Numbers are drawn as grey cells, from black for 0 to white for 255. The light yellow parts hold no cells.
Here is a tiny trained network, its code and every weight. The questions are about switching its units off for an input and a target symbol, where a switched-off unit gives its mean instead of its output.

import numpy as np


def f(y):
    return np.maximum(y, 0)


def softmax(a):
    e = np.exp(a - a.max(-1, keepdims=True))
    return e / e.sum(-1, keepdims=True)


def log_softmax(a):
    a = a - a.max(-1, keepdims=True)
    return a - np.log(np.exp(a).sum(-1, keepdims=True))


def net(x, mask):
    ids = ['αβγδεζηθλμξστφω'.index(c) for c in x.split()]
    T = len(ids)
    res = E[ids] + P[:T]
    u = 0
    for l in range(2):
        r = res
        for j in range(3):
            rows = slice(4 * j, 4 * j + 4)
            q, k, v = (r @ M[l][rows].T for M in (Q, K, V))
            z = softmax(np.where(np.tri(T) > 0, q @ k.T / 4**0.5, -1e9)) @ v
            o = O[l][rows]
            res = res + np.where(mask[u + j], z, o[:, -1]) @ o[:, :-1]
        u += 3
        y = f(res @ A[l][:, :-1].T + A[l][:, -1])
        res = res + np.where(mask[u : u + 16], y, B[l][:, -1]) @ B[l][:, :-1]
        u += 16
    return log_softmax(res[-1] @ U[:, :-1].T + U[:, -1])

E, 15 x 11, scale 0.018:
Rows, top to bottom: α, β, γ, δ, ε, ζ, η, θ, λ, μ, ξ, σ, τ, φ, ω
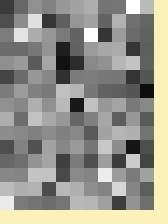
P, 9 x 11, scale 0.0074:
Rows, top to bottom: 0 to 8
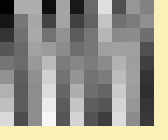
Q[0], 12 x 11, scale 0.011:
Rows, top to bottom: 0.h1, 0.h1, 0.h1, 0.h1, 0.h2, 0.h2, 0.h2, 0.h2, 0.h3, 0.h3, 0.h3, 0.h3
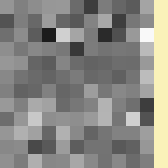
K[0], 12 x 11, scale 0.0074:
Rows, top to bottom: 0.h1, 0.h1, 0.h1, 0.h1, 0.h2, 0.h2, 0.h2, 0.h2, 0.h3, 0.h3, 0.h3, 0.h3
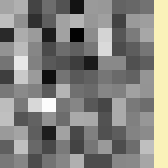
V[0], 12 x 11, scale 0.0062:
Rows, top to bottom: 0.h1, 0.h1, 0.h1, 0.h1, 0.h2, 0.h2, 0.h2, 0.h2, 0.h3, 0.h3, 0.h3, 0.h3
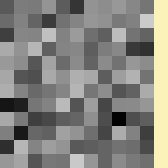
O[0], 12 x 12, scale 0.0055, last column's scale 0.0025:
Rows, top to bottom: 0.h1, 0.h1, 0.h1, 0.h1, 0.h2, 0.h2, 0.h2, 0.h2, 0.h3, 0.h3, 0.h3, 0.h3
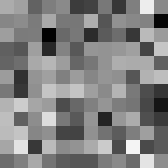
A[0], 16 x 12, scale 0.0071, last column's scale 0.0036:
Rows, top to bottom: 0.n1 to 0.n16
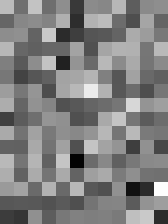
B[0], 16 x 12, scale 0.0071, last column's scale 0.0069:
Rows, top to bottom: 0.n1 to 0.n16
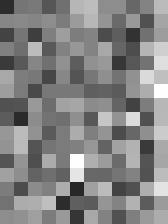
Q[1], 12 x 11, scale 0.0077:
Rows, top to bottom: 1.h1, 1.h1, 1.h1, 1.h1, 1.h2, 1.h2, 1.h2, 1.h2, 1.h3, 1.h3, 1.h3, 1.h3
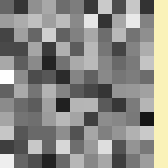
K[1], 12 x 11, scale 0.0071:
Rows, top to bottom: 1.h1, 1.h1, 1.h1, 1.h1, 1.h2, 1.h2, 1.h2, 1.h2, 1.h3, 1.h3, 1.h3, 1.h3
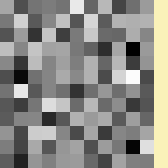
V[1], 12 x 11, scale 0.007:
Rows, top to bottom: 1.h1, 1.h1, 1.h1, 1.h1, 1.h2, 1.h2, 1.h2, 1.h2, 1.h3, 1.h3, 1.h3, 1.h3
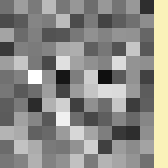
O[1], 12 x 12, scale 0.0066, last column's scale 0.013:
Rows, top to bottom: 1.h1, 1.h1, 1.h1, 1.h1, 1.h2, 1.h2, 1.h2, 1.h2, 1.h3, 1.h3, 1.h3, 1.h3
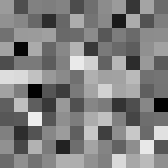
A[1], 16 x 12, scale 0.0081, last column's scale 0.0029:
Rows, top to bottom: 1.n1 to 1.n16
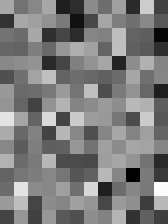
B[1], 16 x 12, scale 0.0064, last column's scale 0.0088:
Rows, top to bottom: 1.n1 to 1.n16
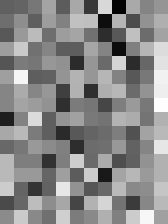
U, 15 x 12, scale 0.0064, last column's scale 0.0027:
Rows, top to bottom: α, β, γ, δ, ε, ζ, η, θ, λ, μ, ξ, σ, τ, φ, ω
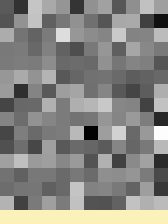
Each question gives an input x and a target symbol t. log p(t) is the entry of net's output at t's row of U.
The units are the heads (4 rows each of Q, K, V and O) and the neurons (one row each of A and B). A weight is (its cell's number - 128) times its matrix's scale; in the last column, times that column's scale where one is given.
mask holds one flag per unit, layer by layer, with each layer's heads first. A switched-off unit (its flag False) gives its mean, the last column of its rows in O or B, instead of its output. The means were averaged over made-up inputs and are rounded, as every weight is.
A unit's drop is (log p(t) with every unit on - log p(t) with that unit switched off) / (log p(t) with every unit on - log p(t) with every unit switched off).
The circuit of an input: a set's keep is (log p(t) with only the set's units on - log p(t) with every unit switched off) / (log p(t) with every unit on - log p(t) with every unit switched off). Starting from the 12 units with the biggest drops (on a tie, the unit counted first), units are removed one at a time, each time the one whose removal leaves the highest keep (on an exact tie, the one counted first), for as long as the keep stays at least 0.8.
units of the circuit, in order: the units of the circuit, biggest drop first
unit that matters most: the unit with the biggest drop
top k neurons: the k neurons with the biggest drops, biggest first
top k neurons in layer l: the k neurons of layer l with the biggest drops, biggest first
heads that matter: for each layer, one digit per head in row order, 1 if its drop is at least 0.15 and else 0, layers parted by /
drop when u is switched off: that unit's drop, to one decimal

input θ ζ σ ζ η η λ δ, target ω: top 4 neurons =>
[1.n13, 0.n12, 1.n3, 1.n12]
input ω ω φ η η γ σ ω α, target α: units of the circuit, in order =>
[0.n16, 1.h3, 0.h3]
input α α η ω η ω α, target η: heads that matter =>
100 / 110
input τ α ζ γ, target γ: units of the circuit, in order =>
[1.n14]
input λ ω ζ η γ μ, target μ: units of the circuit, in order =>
[1.h3, 0.h1, 0.n9]
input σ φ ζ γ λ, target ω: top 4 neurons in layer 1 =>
[1.n5, 1.n15, 1.n8, 1.n6]
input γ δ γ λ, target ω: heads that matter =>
000 / 101
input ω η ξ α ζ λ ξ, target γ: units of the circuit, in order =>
[1.h3, 1.n13, 0.n14, 1.n16]
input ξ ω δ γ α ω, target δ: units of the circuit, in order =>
[1.h2, 0.h1, 0.n9]
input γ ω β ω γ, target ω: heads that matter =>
000 / 001
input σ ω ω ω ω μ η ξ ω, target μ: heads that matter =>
011 / 001
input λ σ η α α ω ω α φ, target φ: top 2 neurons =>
[1.n4, 0.n1]
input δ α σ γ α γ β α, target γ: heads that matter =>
110 / 110
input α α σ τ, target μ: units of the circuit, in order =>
[0.h3, 1.h3]
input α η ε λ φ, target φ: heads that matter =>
000 / 010
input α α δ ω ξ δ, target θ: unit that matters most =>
0.n9
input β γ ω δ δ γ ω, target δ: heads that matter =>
101 / 010
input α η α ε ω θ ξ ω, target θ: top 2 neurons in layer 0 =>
[0.n1, 0.n7]
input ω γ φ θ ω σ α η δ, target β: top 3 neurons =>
[1.n3, 1.n13, 0.n14]
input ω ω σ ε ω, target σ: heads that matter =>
101 / 011
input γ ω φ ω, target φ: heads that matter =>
000 / 010
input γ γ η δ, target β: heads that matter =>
100 / 001
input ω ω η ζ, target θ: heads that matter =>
000 / 000
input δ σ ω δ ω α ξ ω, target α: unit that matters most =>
0.h3
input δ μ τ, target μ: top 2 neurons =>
[0.n9, 0.n14]
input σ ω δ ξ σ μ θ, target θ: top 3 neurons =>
[0.n12, 0.n2, 0.n1]
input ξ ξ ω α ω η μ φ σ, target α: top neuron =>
[0.n4]
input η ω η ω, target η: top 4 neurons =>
[0.n10, 0.n14, 0.n7, 0.n9]
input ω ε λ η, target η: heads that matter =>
100 / 101
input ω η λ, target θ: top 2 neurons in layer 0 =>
[0.n12, 0.n6]
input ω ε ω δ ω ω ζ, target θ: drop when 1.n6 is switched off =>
0.2
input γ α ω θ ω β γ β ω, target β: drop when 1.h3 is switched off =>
0.2
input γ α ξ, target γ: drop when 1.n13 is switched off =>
0.3
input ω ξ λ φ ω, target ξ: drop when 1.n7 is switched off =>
0.0
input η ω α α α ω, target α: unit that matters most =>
1.h3
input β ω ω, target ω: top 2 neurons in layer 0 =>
[0.n7, 0.n6]
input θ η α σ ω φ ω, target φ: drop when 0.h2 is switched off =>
0.1
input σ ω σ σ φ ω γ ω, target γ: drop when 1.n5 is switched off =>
0.1
